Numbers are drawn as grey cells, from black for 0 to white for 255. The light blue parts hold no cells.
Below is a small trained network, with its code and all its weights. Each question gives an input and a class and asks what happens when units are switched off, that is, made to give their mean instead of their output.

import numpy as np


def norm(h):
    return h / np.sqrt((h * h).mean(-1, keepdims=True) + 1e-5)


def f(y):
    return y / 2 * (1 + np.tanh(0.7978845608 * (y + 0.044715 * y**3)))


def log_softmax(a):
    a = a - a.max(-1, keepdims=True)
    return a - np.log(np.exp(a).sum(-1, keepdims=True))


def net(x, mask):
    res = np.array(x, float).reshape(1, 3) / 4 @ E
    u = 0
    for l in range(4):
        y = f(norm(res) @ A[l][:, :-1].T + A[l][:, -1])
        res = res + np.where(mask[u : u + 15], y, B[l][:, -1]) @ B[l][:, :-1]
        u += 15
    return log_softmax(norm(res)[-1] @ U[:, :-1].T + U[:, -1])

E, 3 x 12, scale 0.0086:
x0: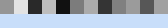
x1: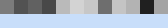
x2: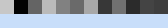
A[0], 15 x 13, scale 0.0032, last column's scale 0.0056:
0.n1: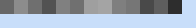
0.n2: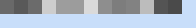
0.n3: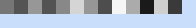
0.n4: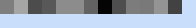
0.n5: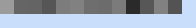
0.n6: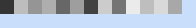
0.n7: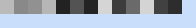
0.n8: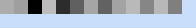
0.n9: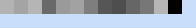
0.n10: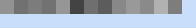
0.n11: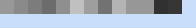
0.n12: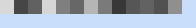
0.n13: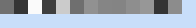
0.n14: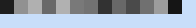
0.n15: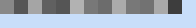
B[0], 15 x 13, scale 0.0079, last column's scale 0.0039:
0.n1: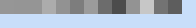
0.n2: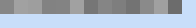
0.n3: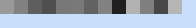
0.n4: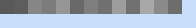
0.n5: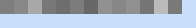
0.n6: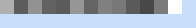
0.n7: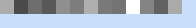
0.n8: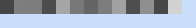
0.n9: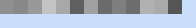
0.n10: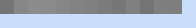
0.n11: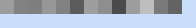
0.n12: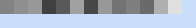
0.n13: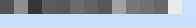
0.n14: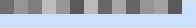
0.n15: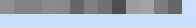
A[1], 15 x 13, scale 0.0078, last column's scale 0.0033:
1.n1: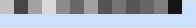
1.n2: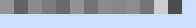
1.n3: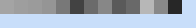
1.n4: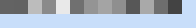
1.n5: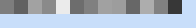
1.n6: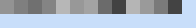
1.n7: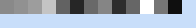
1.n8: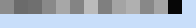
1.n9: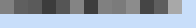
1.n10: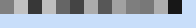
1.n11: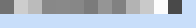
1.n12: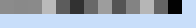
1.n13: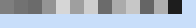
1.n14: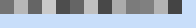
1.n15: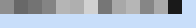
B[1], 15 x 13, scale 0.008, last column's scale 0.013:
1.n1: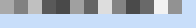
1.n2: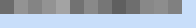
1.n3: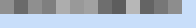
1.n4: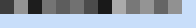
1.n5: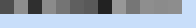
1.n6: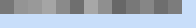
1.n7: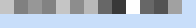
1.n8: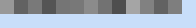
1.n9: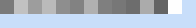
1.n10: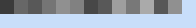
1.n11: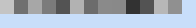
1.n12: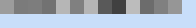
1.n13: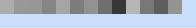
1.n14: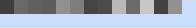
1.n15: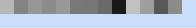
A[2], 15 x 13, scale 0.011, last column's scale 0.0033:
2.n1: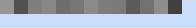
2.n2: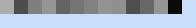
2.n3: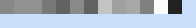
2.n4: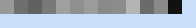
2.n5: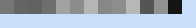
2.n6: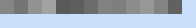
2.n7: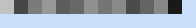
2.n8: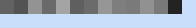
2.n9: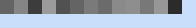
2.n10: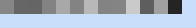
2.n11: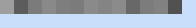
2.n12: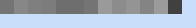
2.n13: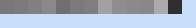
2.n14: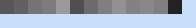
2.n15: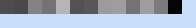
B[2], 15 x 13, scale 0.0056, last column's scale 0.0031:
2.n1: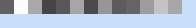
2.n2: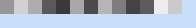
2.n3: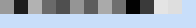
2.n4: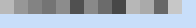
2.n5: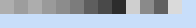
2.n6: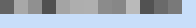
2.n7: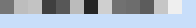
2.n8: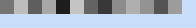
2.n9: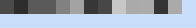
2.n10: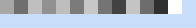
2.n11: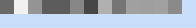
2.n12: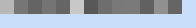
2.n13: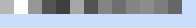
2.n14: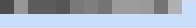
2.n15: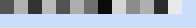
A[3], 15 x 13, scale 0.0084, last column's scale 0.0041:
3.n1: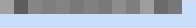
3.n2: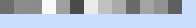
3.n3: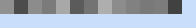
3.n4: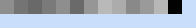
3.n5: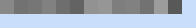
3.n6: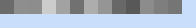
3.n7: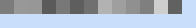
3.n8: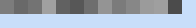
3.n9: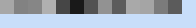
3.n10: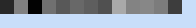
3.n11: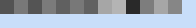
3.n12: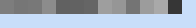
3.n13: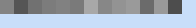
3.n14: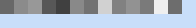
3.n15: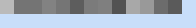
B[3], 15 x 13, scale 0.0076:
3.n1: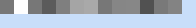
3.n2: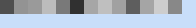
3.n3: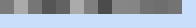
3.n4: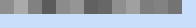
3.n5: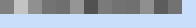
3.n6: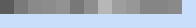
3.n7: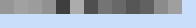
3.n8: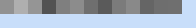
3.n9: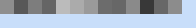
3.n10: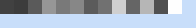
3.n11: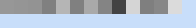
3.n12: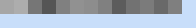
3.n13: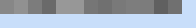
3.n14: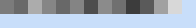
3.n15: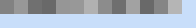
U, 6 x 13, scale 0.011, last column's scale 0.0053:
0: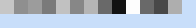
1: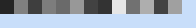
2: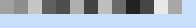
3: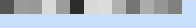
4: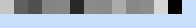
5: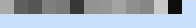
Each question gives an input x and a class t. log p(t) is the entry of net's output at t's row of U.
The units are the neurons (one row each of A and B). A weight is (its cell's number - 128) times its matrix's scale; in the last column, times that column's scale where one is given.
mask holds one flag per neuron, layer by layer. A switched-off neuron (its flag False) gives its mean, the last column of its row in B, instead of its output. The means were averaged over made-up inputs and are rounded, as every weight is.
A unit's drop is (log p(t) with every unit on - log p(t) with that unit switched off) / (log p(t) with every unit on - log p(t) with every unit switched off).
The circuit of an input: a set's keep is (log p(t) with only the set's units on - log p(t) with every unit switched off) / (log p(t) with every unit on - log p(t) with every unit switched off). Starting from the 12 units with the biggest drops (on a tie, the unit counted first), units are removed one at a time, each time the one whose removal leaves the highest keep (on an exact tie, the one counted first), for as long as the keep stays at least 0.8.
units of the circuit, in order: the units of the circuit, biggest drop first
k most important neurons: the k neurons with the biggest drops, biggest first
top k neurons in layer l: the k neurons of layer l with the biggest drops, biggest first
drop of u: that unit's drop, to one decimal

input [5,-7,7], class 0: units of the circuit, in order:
[1.n7]
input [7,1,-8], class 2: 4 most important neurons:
[1.n11 0.n13 2.n3 0.n6]
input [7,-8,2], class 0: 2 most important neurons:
[1.n7 0.n13]
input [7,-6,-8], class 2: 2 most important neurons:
[1.n11 0.n13]
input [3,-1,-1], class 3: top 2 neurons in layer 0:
[0.n8 0.n13]
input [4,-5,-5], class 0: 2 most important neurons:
[0.n12 1.n7]
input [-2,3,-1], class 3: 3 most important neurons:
[1.n9 0.n3 1.n7]
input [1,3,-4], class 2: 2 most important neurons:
[1.n7 0.n7]
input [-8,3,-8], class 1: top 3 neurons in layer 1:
[1.n4 1.n5 1.n1]
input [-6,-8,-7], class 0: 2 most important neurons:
[1.n7 0.n12]
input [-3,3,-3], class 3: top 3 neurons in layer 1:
[1.n9 1.n7 1.n1]
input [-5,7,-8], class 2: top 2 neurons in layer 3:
[3.n11 3.n14]
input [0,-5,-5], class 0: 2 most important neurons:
[0.n12 1.n7]
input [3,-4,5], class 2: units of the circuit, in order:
[1.n1]
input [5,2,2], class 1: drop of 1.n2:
0.0
